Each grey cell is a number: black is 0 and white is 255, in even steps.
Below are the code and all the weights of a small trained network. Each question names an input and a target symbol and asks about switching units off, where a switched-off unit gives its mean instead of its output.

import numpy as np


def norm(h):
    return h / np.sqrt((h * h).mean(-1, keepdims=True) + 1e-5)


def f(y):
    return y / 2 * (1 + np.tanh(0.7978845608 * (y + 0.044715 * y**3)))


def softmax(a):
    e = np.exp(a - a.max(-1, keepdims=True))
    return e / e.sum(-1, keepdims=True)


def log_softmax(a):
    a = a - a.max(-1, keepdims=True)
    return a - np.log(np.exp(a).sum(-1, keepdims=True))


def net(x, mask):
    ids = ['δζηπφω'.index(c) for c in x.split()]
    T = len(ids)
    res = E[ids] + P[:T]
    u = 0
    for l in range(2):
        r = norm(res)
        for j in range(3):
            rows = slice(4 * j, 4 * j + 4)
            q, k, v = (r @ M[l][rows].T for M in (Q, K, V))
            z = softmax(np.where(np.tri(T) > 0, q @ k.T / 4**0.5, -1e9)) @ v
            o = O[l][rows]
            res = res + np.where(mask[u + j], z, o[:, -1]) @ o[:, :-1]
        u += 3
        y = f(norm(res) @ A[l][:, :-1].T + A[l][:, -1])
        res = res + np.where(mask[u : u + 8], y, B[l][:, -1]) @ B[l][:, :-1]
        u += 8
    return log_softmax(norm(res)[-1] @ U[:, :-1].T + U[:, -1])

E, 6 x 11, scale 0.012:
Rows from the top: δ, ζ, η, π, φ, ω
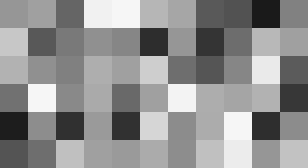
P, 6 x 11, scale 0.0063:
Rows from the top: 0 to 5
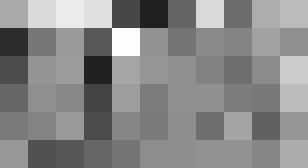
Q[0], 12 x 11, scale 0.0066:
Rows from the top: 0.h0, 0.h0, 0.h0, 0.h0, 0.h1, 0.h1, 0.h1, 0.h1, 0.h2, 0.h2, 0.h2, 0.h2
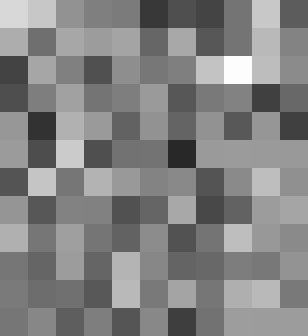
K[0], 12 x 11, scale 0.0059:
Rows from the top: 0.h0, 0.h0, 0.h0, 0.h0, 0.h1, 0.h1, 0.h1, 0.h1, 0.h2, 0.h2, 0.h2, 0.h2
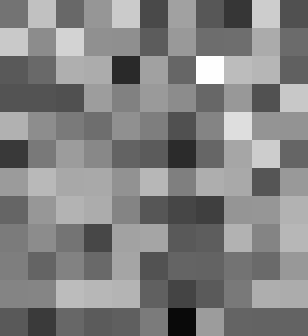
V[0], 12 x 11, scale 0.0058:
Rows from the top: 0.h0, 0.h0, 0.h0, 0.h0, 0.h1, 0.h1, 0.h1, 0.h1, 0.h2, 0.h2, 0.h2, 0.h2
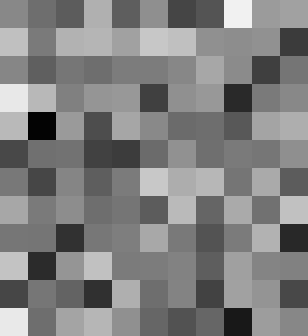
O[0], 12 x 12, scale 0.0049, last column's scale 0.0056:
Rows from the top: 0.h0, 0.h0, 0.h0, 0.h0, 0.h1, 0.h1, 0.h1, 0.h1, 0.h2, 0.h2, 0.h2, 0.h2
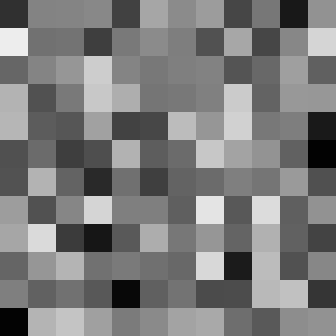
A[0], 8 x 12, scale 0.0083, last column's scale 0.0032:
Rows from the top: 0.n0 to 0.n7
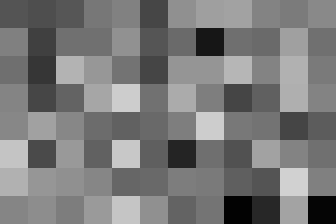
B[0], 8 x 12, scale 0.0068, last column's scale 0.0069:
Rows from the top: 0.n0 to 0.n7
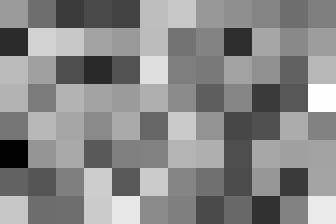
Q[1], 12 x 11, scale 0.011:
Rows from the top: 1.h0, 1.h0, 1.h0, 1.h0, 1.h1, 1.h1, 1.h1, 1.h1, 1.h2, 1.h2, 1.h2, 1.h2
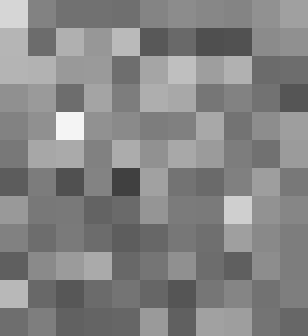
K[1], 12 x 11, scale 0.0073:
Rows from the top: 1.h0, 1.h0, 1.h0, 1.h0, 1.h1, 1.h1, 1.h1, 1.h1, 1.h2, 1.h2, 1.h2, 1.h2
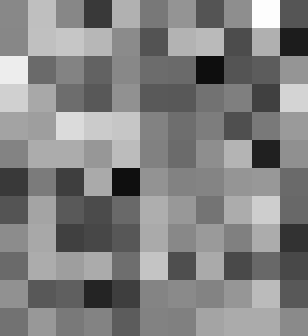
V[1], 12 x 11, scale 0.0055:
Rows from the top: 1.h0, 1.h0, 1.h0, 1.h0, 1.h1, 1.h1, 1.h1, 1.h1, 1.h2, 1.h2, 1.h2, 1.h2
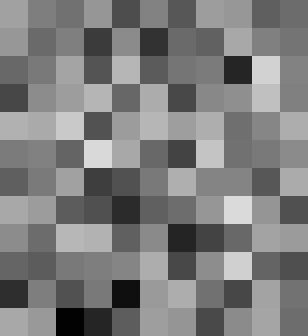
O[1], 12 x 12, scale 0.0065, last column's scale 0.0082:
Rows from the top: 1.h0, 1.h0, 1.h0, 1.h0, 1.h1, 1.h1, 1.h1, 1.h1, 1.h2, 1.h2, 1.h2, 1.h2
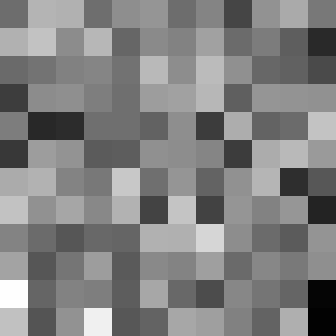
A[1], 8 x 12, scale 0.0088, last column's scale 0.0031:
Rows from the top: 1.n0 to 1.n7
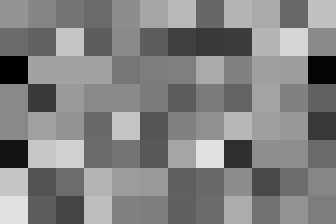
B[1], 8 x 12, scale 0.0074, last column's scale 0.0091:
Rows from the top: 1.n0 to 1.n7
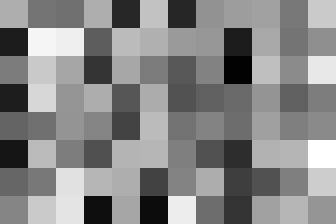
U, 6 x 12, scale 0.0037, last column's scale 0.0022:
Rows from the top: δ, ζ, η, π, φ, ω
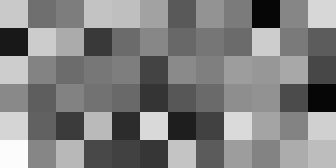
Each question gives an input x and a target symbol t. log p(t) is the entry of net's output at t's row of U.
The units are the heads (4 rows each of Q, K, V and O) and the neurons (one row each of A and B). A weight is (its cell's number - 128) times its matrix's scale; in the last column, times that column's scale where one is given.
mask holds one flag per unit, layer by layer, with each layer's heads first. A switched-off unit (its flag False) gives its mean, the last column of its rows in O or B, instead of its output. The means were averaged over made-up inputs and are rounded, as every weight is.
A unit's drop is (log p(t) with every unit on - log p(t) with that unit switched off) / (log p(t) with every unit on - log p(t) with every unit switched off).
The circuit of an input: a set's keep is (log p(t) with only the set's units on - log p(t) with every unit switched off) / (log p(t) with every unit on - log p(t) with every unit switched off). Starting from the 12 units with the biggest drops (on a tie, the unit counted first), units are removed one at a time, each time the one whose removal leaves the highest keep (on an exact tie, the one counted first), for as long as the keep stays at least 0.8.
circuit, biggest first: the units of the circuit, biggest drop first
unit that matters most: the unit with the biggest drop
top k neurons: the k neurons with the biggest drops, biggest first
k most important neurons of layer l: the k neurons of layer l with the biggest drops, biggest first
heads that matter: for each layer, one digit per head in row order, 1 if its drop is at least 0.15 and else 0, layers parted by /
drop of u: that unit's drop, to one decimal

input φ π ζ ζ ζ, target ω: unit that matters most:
0.h1
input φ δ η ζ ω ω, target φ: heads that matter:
110 / 001
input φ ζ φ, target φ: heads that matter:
101 / 011
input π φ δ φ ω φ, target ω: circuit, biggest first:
0.h2, 1.h2, 1.n7, 1.n5
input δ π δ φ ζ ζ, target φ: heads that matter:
110 / 000
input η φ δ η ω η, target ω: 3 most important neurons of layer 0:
0.n1, 0.n6, 0.n3
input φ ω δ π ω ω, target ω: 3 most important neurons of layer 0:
0.n2, 0.n1, 0.n5
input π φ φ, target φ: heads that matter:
111 / 011
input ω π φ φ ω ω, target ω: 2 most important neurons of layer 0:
0.n1, 0.n2
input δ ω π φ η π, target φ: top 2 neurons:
0.n5, 0.n1
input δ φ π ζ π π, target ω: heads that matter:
101 / 011
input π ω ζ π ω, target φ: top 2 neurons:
0.n2, 0.n5
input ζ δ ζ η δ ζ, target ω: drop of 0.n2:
1.4
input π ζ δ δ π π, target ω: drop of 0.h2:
1.1
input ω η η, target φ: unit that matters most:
0.h0
